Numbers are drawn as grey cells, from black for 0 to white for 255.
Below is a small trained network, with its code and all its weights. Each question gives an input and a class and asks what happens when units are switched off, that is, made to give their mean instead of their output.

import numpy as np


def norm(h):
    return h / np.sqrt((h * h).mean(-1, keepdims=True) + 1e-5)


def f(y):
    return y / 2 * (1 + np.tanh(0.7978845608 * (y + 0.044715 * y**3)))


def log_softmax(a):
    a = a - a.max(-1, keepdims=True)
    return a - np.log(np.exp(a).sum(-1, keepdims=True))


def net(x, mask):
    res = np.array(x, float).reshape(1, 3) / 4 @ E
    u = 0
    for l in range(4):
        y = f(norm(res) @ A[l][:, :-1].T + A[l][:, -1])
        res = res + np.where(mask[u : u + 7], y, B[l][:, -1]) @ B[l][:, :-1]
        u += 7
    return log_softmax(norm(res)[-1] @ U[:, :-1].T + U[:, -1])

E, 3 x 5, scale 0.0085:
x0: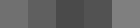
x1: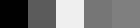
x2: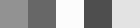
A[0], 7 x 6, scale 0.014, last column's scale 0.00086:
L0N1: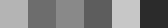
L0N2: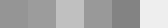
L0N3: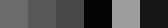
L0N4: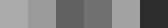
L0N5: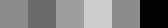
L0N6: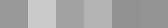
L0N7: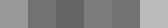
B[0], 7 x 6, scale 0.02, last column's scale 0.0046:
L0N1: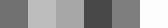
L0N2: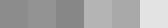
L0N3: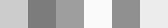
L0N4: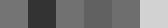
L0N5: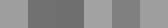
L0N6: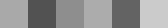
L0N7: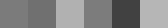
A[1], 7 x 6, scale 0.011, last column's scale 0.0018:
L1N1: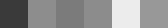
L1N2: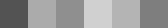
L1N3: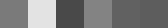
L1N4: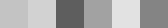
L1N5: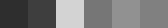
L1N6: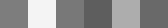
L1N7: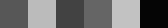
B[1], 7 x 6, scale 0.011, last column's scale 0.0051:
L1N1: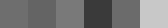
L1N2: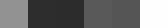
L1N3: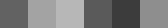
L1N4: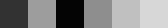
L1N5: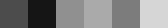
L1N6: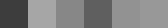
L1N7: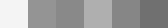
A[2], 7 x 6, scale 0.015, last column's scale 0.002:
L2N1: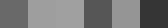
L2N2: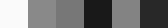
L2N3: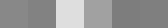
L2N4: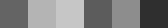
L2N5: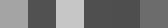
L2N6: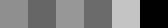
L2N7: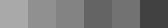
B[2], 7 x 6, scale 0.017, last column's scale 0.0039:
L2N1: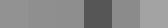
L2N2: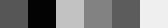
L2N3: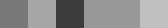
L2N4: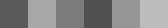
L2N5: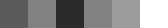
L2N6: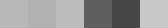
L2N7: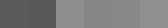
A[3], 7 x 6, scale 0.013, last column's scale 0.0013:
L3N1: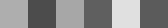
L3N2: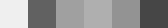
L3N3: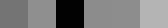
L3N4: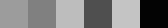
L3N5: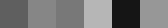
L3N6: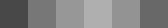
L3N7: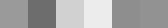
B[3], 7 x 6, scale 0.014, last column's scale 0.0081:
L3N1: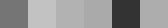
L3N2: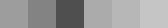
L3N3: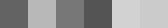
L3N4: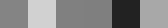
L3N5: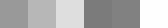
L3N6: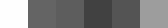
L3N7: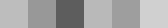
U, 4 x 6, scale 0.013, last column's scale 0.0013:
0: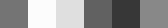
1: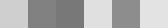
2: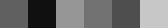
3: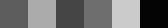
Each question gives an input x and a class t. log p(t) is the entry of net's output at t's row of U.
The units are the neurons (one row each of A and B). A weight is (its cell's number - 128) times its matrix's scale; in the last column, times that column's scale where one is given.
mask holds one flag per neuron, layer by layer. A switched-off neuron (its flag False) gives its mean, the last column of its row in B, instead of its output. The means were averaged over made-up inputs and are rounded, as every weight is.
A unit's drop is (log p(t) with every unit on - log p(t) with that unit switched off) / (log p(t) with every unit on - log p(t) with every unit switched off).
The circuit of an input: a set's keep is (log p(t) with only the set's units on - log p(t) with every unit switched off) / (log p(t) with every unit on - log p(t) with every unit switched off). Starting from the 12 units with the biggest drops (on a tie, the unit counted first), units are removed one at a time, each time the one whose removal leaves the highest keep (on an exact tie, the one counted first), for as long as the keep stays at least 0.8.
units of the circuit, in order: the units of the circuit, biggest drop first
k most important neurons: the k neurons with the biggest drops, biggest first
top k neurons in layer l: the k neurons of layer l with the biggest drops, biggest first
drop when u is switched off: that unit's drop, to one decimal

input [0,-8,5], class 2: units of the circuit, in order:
L2N2
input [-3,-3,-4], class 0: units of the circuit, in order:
L0N3; L3N5
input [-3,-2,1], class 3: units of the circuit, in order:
L2N5; L0N3
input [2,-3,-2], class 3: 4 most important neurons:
L2N5; L0N7; L0N1; L3N3
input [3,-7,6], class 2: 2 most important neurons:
L0N4; L2N2
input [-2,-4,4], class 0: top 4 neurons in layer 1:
L1N2; L1N6; L1N1; L1N3
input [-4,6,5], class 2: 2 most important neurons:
L1N5; L0N3
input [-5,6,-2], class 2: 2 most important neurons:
L0N3; L1N2
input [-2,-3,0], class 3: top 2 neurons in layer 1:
L1N2; L1N1
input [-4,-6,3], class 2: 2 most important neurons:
L2N2; L0N3
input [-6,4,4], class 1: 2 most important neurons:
L0N2; L0N6
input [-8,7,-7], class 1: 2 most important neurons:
L0N1; L1N1
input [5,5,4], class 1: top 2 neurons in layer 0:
L0N3; L0N4
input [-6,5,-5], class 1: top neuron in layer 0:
L0N1
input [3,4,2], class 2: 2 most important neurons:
L0N6; L1N2
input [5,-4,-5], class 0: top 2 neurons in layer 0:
L0N6; L0N2
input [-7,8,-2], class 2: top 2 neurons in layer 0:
L0N3; L0N7
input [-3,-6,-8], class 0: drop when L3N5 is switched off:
0.1
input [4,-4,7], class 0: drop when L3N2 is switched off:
0.0
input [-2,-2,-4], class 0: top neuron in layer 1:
L1N5
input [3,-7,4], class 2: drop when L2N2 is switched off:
0.9
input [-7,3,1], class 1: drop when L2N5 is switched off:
0.1
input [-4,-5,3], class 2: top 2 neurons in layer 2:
L2N2; L2N5
